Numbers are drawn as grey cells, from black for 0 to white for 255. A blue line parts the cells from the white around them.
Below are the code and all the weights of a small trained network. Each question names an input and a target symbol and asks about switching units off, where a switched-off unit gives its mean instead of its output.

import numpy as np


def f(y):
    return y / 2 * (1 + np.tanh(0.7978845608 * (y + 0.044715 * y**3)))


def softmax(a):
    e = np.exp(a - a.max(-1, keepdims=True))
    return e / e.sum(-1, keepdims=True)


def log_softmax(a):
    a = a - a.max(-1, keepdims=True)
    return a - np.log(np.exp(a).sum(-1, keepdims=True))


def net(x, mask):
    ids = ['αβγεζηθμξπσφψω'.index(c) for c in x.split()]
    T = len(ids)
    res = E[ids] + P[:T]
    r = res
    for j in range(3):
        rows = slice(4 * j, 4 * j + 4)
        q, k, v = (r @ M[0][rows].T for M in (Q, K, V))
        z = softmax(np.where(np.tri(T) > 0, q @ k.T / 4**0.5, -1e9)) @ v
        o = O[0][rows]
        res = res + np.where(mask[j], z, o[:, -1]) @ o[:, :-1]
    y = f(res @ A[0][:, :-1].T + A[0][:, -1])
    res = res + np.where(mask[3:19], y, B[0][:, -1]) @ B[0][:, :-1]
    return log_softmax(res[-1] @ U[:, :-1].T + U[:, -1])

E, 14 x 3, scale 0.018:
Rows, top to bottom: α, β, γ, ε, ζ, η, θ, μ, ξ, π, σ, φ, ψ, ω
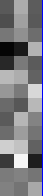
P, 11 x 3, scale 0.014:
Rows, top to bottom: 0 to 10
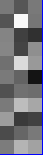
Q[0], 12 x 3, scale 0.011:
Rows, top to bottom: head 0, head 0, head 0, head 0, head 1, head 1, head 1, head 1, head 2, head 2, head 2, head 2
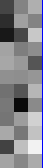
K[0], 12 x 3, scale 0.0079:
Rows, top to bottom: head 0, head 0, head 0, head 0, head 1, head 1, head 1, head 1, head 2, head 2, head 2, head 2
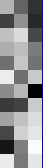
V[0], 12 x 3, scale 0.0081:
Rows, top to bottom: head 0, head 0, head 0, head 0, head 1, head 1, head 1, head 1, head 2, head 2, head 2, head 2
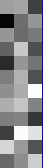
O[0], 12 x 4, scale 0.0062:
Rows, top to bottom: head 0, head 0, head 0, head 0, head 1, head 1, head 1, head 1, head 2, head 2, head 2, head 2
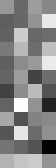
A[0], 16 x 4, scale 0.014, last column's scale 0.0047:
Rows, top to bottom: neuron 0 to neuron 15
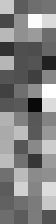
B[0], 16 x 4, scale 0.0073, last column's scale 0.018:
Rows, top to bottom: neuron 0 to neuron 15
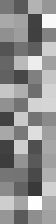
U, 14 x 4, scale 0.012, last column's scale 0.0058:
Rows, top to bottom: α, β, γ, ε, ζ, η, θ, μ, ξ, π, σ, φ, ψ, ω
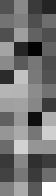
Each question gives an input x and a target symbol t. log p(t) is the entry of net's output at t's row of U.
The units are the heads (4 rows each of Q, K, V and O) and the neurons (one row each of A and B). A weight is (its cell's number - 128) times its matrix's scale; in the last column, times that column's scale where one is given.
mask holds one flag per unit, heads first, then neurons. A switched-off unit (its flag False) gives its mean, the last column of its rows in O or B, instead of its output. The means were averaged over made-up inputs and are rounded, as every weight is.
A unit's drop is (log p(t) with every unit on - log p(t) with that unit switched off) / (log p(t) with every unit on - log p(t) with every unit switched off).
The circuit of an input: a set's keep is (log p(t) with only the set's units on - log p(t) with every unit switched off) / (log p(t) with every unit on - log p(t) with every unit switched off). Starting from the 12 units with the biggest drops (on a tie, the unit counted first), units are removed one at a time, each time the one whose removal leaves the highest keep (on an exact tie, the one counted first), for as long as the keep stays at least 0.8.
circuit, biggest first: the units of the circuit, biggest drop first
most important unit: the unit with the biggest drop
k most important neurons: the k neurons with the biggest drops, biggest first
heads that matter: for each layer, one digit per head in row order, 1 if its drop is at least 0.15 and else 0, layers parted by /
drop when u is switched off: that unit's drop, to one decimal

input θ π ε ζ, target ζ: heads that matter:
010
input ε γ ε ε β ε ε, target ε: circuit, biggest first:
(head 1)
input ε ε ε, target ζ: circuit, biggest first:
(neuron 14; head 1; neuron 7)
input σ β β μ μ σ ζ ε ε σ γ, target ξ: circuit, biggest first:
(neuron 7; neuron 14)
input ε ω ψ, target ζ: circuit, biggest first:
(neuron 7; head 2; neuron 4)
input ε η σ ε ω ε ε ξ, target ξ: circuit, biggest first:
(neuron 13; neuron 7; head 1)
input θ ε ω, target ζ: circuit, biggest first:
(head 2; neuron 1; neuron 13)
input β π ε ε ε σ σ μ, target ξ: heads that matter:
001
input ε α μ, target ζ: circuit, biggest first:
(head 1; neuron 1; neuron 13)
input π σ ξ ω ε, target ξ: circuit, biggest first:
(head 2; neuron 1; neuron 13; neuron 7)
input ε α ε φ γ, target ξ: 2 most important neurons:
(neuron 13; neuron 7)
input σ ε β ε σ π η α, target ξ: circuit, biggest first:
(neuron 13; neuron 7; head 1)
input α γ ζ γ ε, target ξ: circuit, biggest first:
(head 2; neuron 1; neuron 7; neuron 13)
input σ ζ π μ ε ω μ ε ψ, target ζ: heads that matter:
111
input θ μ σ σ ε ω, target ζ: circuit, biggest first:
(head 2; neuron 7; neuron 4)
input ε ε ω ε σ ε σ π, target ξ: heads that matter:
010
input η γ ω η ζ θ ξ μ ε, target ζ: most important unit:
head 1
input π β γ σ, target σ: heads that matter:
001
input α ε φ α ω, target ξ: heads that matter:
001
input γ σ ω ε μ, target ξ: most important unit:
neuron 13
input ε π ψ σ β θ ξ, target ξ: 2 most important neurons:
(neuron 7; neuron 13)
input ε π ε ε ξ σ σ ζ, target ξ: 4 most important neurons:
(neuron 7; neuron 13; neuron 14; neuron 4)
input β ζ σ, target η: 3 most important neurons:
(neuron 4; neuron 11; neuron 8)
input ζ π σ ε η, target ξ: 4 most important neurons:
(neuron 13; neuron 7; neuron 14; neuron 12)
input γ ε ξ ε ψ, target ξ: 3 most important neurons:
(neuron 13; neuron 7; neuron 14)
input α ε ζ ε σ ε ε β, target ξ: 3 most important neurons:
(neuron 13; neuron 7; neuron 12)
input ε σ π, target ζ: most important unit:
neuron 7
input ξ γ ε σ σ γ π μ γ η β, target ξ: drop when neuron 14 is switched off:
0.3
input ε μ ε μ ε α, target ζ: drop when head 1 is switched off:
0.1
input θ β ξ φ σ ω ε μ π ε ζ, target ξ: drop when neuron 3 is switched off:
-0.1
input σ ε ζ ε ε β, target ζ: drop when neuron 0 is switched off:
0.0
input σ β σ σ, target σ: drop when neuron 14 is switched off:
-0.1
